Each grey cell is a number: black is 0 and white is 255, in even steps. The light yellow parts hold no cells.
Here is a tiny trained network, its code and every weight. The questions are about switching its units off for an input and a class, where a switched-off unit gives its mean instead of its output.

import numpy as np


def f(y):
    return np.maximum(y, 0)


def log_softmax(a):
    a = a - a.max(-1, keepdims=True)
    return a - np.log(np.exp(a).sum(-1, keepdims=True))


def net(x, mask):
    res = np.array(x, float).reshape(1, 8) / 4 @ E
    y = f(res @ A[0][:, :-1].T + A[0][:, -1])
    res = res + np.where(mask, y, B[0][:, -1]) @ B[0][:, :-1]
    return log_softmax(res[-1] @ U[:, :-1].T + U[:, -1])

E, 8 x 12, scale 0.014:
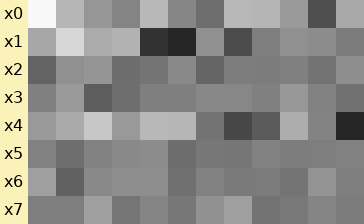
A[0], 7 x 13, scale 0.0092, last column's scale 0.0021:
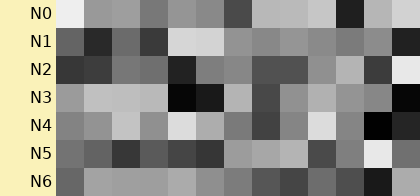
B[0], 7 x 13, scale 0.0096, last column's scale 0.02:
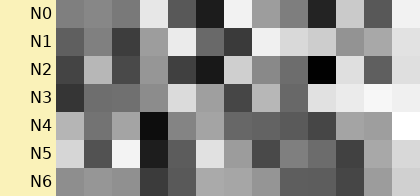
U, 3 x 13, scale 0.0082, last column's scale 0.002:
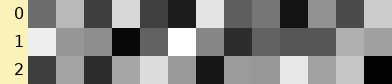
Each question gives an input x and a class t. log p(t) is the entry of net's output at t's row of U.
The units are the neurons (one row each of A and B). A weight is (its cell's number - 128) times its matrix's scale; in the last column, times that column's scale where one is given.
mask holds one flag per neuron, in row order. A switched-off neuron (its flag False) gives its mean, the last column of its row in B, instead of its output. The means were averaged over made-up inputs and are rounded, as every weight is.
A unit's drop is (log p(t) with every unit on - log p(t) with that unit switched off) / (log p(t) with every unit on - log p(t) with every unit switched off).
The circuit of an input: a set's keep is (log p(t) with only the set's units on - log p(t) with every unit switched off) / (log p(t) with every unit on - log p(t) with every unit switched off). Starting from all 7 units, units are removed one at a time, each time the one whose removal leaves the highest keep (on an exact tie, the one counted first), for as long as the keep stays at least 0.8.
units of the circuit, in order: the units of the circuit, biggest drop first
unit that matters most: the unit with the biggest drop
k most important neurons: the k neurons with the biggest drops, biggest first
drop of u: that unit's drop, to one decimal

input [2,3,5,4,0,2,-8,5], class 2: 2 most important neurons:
[N2; N3]
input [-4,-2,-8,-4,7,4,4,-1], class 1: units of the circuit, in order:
[N4]
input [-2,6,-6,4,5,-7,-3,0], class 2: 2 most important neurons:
[N3; N5]
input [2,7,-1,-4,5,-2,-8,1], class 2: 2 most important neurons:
[N3; N5]
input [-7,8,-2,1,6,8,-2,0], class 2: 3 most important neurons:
[N3; N0; N5]
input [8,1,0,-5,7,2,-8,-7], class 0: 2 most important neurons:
[N0; N5]
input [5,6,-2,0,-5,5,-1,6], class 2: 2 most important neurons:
[N3; N2]
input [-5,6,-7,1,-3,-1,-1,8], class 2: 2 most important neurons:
[N3; N0]
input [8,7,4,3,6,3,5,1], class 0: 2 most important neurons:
[N0; N1]
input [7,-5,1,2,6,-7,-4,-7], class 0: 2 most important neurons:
[N0; N5]
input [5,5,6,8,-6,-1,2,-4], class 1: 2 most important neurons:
[N5; N2]
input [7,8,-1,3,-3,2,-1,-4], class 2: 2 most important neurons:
[N3; N2]
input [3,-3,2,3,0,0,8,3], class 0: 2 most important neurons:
[N3; N0]
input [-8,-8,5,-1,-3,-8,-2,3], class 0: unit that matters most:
N2
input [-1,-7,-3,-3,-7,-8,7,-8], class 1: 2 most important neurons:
[N5; N3]
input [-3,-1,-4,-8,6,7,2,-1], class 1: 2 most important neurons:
[N0; N4]
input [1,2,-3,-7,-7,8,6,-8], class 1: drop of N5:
0.2
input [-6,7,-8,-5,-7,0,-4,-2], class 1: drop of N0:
0.6
